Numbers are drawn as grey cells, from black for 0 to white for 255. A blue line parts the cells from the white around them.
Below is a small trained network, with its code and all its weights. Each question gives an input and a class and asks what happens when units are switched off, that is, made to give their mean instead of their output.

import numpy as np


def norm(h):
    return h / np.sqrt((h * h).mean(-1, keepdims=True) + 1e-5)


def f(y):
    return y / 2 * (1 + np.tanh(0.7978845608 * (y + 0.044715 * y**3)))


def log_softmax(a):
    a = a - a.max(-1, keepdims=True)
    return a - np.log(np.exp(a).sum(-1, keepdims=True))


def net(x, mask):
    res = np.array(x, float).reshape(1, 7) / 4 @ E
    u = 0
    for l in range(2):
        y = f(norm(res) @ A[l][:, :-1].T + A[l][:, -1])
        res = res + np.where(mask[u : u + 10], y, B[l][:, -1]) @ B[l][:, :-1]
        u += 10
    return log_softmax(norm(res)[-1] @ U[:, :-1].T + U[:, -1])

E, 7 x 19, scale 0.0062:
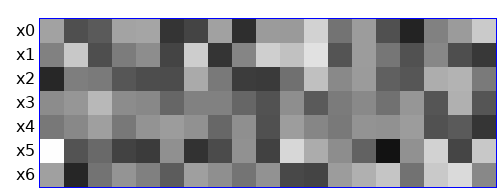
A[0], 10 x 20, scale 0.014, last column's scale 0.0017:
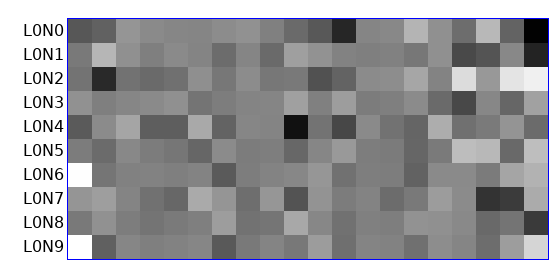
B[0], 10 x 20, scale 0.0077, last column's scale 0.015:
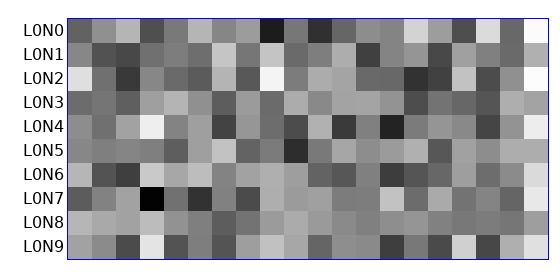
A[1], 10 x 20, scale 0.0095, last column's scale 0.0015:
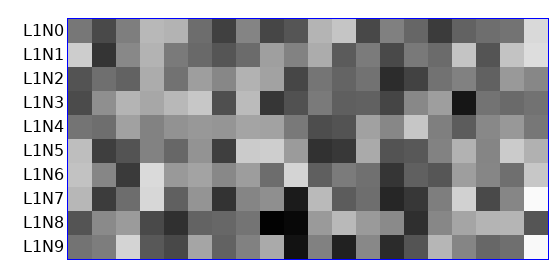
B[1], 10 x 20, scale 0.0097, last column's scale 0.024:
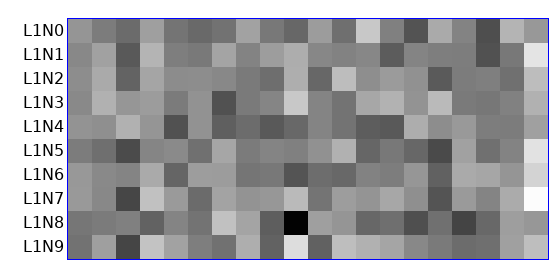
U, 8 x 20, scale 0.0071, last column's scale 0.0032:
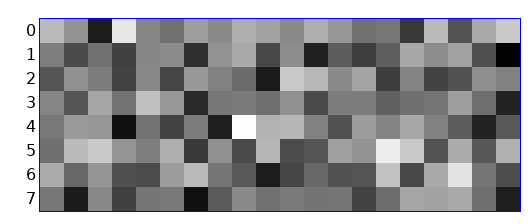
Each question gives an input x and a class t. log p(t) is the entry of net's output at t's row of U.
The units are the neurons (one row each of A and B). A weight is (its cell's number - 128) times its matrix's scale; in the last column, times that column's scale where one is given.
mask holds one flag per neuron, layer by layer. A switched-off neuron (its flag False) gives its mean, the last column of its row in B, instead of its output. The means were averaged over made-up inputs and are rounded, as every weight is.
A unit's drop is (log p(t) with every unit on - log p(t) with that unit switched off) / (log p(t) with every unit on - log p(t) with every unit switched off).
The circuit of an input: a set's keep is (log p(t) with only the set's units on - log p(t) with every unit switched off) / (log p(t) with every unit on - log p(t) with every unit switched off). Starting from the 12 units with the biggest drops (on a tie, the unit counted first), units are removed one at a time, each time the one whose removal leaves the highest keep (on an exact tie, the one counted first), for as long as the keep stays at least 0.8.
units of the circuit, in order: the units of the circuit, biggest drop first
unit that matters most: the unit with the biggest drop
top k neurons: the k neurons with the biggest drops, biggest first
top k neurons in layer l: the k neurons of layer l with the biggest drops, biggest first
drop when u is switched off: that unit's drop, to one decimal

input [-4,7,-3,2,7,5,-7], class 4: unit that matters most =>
L0N7
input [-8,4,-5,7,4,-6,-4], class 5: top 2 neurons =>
L0N2, L0N0
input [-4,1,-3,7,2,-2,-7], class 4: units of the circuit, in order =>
L0N7, L0N9, L1N7
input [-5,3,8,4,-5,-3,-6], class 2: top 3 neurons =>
L0N6, L0N9, L0N2
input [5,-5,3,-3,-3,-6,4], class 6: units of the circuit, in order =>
L0N0, L1N7, L1N9
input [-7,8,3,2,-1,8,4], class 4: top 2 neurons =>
L0N7, L0N4
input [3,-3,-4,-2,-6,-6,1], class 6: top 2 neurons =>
L0N0, L0N2
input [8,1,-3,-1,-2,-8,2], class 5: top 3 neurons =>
L0N2, L0N9, L0N6
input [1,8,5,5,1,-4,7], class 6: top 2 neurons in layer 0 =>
L0N5, L0N4
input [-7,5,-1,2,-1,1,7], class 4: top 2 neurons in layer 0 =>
L0N4, L0N7
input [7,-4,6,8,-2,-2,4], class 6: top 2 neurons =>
L0N4, L0N9
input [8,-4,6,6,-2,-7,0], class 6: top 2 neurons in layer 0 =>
L0N0, L0N4
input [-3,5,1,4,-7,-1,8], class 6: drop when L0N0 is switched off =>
0.2
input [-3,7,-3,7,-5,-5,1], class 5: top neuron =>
L0N2
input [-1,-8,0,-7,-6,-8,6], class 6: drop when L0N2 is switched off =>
0.4
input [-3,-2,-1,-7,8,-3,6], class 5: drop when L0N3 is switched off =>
0.0
